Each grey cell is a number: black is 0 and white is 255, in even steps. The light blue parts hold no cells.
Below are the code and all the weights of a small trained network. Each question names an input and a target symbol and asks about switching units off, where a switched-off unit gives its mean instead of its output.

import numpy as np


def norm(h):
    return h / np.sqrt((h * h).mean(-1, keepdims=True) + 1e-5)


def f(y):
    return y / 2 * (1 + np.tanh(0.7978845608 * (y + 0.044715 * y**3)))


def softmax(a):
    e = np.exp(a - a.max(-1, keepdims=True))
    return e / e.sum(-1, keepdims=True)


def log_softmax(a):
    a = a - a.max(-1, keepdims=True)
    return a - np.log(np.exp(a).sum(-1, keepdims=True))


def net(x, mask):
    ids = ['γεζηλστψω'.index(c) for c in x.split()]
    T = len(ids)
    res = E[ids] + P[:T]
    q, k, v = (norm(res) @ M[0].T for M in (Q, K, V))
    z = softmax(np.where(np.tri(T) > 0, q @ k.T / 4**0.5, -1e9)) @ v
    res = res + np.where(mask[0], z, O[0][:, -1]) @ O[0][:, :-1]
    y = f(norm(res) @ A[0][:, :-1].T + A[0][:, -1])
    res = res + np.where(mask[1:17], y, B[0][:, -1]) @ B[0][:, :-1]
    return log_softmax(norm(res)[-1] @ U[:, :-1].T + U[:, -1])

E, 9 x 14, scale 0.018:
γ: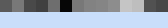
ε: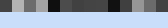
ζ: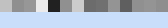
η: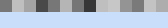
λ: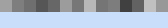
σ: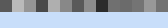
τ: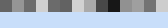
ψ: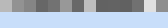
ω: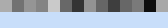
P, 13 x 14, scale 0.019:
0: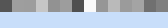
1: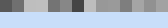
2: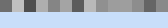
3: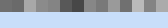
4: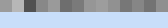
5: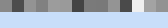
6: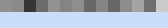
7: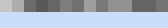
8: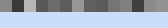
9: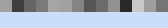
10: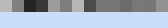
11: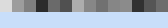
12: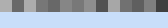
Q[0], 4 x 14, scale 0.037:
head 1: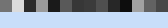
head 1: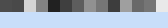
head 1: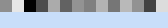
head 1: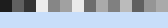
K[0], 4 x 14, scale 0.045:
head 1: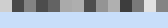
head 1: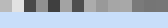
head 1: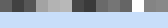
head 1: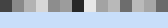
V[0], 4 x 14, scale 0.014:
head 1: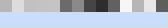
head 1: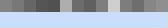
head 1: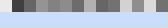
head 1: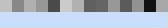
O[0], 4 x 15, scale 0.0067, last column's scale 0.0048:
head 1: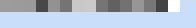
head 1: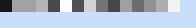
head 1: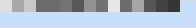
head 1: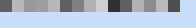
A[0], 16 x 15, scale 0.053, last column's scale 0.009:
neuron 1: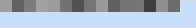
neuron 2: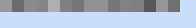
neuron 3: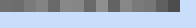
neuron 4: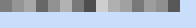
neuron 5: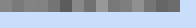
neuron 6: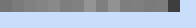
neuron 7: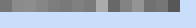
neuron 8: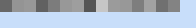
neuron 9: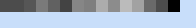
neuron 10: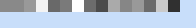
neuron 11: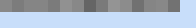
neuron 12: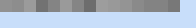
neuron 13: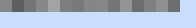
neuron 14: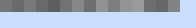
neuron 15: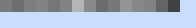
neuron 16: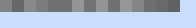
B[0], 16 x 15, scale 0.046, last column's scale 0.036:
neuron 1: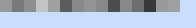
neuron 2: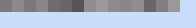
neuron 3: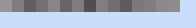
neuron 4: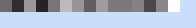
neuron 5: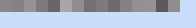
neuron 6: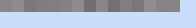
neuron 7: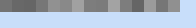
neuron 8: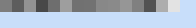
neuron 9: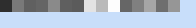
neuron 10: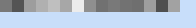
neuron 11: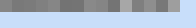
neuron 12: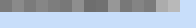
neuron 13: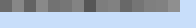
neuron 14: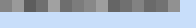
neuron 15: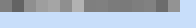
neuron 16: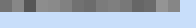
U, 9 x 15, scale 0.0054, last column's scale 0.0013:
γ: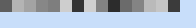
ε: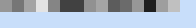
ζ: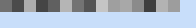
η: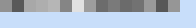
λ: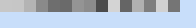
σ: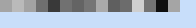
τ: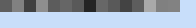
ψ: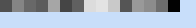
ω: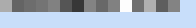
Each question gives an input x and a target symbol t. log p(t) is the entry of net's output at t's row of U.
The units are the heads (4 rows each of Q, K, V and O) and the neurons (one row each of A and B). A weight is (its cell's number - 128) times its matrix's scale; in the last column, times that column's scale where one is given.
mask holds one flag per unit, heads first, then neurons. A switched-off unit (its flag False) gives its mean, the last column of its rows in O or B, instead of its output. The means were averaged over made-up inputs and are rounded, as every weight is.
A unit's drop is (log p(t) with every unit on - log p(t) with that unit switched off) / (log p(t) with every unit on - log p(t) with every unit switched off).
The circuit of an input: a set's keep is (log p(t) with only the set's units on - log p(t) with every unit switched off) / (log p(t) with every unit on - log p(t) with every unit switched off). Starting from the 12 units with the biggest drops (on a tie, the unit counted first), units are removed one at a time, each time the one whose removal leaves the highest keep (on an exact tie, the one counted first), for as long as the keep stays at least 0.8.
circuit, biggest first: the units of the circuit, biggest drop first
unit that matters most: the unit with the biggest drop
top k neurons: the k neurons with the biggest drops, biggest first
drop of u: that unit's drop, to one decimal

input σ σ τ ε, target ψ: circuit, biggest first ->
[neuron 9; head 1]
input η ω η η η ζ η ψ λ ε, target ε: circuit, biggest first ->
[head 1; neuron 4; neuron 1]
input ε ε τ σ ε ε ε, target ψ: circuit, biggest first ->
[neuron 9; head 1; neuron 4]
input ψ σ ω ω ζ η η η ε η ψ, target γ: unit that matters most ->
neuron 4
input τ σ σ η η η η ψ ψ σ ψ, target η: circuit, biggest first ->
[neuron 8; neuron 4]
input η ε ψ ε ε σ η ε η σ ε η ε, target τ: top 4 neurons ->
[neuron 4; neuron 8; neuron 3; neuron 10]
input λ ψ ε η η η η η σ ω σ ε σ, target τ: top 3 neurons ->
[neuron 4; neuron 8; neuron 10]
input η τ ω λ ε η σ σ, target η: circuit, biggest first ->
[neuron 8; neuron 4]
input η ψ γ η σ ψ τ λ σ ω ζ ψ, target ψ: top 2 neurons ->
[neuron 4; neuron 8]
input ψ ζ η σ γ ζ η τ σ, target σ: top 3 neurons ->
[neuron 4; neuron 8; neuron 5]
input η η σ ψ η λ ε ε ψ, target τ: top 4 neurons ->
[neuron 4; neuron 8; neuron 13; neuron 10]
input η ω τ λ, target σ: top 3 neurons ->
[neuron 4; neuron 8; neuron 5]
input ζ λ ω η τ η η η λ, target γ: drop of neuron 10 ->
0.3
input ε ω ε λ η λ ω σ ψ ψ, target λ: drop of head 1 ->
0.5
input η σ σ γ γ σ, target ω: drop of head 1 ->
0.7
